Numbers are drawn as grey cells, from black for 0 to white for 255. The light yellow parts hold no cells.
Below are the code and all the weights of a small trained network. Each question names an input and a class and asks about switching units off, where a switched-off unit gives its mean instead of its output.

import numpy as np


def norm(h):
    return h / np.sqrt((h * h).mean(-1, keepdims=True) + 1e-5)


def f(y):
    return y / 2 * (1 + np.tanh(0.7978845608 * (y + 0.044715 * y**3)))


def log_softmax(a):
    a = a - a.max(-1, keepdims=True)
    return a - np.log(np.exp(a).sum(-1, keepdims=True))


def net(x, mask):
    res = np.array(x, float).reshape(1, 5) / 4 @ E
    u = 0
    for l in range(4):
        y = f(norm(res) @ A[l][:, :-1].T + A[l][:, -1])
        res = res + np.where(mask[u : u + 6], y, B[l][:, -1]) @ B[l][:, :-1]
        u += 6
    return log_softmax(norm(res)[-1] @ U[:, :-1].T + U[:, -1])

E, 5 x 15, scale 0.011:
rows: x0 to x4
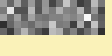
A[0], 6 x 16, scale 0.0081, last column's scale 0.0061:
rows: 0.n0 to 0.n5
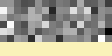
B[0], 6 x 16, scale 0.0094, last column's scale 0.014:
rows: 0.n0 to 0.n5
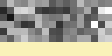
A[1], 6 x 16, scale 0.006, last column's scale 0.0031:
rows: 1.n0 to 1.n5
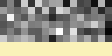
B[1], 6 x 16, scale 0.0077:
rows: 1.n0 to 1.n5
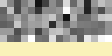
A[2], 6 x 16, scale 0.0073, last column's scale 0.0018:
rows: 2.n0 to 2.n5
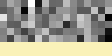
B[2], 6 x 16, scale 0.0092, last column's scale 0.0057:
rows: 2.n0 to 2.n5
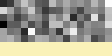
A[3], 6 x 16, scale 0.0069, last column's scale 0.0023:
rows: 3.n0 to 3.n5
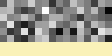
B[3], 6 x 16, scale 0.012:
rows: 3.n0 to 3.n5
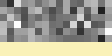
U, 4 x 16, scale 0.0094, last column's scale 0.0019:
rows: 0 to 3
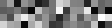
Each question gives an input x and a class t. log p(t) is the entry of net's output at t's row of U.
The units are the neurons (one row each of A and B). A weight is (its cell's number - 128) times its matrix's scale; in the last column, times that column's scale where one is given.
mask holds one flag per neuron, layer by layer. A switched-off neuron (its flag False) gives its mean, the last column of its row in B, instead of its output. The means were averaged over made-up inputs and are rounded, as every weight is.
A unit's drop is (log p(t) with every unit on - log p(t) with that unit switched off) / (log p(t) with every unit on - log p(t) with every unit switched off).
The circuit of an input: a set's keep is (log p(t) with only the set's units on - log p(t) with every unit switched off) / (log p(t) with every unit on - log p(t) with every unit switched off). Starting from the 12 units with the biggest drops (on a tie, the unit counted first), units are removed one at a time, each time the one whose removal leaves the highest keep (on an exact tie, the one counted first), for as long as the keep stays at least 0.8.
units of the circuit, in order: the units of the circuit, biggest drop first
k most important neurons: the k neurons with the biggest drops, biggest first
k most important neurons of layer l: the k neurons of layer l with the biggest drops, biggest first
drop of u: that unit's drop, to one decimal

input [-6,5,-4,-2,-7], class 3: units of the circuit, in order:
(0.n3)
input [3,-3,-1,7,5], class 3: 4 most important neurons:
(0.n1 0.n5 2.n5 2.n1)
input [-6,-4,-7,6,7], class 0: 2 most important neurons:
(0.n1 0.n3)
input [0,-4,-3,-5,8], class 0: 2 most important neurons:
(0.n1 1.n0)
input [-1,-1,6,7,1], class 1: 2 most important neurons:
(0.n3 0.n1)
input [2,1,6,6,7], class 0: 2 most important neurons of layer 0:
(0.n3 0.n5)
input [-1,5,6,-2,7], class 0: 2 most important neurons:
(0.n1 0.n5)
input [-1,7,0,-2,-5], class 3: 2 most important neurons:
(0.n3 0.n5)
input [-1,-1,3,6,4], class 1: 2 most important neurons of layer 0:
(0.n3 0.n1)
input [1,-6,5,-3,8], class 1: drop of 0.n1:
0.5
